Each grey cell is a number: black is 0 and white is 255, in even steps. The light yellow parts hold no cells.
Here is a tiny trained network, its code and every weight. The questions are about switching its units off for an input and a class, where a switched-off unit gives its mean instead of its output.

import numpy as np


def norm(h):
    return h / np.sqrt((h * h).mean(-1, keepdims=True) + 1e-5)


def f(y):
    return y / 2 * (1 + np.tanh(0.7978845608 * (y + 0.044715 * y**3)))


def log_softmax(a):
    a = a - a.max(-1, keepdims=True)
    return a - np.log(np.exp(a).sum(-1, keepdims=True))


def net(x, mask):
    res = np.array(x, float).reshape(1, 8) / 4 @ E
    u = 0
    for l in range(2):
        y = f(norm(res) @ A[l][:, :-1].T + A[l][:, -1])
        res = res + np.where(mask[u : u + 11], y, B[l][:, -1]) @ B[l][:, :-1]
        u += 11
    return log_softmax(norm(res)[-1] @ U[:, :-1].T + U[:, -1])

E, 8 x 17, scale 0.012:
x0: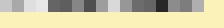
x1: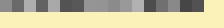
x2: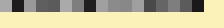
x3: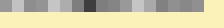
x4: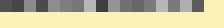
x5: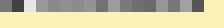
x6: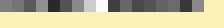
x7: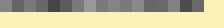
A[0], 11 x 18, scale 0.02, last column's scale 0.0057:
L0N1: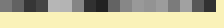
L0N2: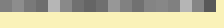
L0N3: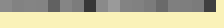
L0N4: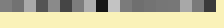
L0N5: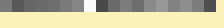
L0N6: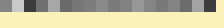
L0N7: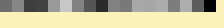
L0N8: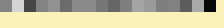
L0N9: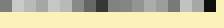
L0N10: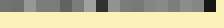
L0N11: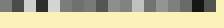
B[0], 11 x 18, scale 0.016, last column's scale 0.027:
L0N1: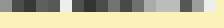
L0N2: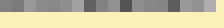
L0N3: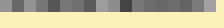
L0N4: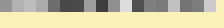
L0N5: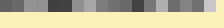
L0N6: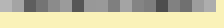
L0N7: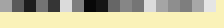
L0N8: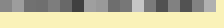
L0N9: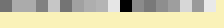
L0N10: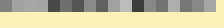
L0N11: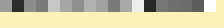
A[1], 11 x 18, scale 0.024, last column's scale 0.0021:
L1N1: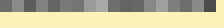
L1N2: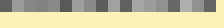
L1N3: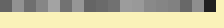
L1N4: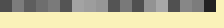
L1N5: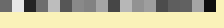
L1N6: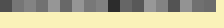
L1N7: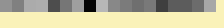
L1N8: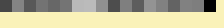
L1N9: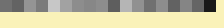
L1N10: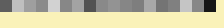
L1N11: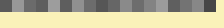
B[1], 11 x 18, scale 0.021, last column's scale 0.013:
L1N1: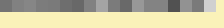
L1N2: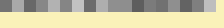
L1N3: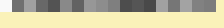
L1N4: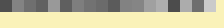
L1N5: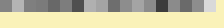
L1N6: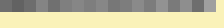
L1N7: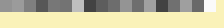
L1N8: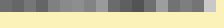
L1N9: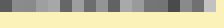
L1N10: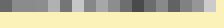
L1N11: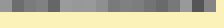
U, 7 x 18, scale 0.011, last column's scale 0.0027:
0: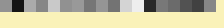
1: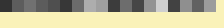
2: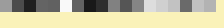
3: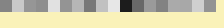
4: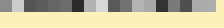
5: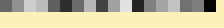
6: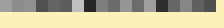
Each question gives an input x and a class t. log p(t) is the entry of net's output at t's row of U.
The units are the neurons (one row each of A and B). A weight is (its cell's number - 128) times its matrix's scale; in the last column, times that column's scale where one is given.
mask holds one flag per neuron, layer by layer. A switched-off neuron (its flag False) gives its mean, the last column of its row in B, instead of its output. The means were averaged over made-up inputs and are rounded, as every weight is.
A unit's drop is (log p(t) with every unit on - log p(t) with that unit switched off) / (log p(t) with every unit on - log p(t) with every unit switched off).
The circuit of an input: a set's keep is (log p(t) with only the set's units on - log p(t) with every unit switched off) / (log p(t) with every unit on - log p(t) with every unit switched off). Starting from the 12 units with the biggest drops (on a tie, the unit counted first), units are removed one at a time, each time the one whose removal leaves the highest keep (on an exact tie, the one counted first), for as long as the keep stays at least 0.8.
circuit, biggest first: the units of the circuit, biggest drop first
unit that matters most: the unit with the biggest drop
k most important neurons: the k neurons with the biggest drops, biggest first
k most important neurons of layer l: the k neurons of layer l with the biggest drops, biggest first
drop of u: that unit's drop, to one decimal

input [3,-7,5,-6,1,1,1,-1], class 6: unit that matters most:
L0N9
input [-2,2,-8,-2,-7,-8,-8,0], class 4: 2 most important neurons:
[L0N8; L0N6]
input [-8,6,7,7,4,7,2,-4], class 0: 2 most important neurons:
[L0N11; L1N9]
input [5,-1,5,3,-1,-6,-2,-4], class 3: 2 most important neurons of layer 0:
[L0N9; L0N7]
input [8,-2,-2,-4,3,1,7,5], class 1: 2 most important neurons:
[L0N11; L0N9]
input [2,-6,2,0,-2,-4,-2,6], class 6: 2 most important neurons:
[L0N3; L1N7]
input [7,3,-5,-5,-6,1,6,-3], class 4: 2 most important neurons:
[L0N9; L1N5]
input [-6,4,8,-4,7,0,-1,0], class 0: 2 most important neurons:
[L0N11; L1N9]
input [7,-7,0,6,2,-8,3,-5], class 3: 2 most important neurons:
[L0N9; L1N10]
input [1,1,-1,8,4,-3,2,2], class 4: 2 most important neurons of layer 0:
[L0N8; L0N6]
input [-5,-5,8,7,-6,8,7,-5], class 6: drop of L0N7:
0.1
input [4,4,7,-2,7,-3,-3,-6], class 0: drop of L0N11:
1.2
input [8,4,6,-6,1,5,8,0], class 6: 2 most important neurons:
[L0N11; L1N7]
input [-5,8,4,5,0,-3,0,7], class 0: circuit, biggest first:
[L0N11]
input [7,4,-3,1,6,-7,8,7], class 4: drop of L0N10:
0.0
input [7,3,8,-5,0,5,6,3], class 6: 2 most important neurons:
[L1N7; L0N11]
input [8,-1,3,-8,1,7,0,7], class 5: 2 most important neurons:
[L0N4; L0N7]
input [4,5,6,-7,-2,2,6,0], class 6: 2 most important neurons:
[L0N11; L1N7]
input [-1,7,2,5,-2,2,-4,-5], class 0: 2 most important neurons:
[L0N11; L1N9]
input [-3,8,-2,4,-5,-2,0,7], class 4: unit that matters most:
L1N5
